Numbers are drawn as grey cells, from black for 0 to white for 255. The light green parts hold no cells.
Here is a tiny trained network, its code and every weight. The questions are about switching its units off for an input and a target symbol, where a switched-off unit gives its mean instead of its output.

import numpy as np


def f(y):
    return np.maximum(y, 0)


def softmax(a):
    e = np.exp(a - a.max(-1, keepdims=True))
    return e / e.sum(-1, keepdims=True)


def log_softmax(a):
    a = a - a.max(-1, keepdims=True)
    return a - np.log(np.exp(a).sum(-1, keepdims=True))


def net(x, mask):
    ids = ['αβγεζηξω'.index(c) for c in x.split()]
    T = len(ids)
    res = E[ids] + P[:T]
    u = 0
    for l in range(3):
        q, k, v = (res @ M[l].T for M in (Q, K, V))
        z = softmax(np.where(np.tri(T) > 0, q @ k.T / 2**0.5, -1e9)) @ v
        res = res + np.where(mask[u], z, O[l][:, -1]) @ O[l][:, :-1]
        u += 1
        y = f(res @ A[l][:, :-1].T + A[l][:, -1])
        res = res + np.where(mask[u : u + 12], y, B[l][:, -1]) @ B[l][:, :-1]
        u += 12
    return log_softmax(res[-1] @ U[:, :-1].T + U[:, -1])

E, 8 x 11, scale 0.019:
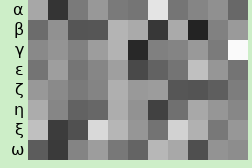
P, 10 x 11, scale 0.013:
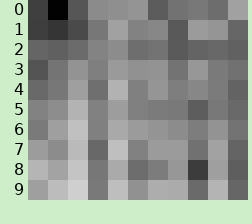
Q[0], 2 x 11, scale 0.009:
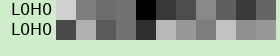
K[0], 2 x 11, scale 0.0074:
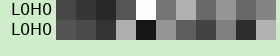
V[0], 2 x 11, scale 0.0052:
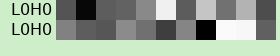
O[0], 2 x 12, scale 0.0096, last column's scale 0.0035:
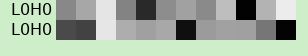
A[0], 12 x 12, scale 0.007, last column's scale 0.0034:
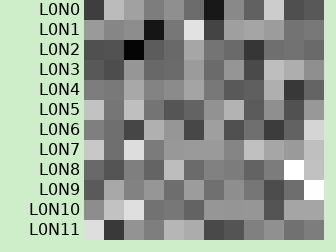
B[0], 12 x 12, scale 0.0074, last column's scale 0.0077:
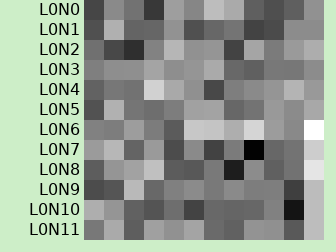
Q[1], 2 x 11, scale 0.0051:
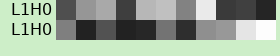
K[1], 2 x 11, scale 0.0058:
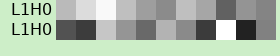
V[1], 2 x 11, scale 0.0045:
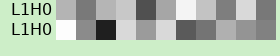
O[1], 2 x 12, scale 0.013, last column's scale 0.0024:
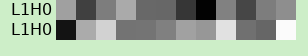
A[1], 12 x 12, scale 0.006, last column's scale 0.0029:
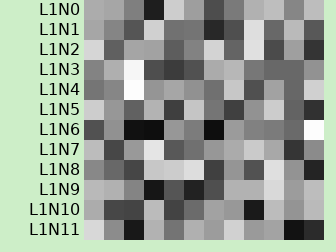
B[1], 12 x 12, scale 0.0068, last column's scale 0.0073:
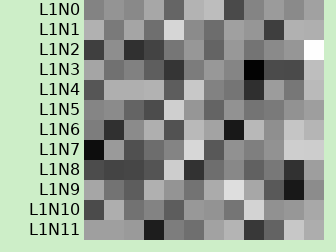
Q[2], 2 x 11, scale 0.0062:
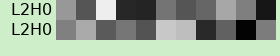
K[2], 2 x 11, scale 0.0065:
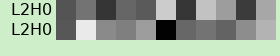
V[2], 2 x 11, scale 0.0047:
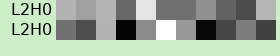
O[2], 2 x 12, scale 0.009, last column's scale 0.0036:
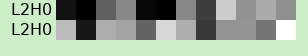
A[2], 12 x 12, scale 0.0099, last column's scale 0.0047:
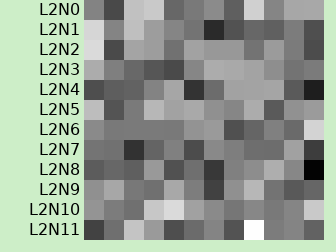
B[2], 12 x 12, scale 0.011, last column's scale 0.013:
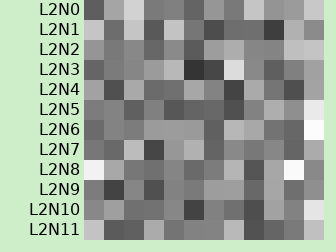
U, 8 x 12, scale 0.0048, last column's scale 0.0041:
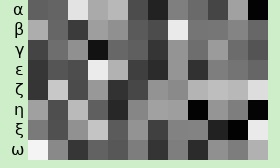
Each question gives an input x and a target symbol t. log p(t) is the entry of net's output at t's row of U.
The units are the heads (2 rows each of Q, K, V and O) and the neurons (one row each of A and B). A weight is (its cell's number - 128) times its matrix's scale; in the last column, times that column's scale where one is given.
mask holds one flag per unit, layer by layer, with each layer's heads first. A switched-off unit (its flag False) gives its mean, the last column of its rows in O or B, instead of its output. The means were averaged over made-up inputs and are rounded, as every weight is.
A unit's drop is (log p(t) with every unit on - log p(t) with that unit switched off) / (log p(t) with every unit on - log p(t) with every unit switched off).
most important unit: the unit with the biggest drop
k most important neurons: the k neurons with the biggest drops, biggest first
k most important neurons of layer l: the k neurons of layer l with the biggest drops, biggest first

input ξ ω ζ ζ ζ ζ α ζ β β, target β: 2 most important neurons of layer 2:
(L2N3, L2N6)
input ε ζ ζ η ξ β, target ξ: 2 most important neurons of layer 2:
(L2N6, L2N10)
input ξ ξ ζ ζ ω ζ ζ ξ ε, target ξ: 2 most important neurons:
(L0N7, L0N0)
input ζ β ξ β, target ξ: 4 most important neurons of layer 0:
(L0N7, L0N2, L0N9, L0N10)
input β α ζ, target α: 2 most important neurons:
(L2N1, L0N9)
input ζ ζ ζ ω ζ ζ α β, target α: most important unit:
L0N7
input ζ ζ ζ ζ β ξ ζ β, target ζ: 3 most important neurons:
(L1N6, L0N2, L1N2)
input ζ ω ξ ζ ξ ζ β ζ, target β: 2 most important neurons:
(L2N3, L0N6)
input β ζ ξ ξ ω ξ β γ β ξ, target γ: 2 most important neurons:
(L2N7, L0N7)
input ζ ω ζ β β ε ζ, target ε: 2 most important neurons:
(L1N8, L0N4)
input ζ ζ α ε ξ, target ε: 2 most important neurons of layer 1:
(L1N8, L1N7)
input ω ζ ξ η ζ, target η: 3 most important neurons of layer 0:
(L0N1, L0N7, L0N6)
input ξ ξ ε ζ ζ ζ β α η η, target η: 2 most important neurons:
(L0N7, L1N4)
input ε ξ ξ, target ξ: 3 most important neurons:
(L0N7, L1N3, L0N11)
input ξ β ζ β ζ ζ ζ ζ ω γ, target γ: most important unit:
L2H0
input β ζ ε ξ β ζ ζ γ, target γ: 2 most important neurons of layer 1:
(L1N0, L1N2)
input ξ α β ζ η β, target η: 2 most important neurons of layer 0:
(L0N9, L0N6)
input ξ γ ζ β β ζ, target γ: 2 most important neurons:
(L2N7, L1N1)
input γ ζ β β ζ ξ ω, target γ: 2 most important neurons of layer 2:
(L2N7, L2N11)
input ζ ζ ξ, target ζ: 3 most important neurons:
(L2N0, L2N5, L1N7)
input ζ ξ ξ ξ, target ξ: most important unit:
L0H0
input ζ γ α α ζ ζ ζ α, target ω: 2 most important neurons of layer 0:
(L0N7, L0N8)
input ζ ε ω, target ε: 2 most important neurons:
(L1N8, L0N6)
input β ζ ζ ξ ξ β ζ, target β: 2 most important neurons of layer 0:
(L0N6, L0N10)
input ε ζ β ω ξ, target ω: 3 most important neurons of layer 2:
(L2N0, L2N6, L2N5)
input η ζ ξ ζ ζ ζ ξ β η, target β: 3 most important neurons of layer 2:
(L2N3, L2N2, L2N6)
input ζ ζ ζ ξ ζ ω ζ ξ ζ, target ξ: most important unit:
L1H0
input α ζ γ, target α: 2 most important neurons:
(L0N8, L2N0)
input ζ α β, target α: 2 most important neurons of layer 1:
(L1N6, L1N2)
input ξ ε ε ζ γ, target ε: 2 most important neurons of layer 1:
(L1N8, L1N4)
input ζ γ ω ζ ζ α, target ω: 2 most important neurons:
(L2N8, L1N1)
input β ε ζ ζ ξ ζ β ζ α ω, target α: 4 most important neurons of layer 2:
(L2N1, L2N0, L2N6, L2N11)
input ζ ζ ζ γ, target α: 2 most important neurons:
(L0N8, L0N6)
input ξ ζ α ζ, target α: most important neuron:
(L2N1)
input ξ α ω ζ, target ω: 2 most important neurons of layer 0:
(L0N6, L0N10)
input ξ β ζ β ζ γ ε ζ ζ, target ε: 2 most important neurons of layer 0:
(L0N4, L0N0)
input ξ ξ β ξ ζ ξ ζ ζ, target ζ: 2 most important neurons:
(L2N0, L2N5)
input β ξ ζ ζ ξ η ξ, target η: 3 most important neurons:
(L0N1, L0N6, L1N4)
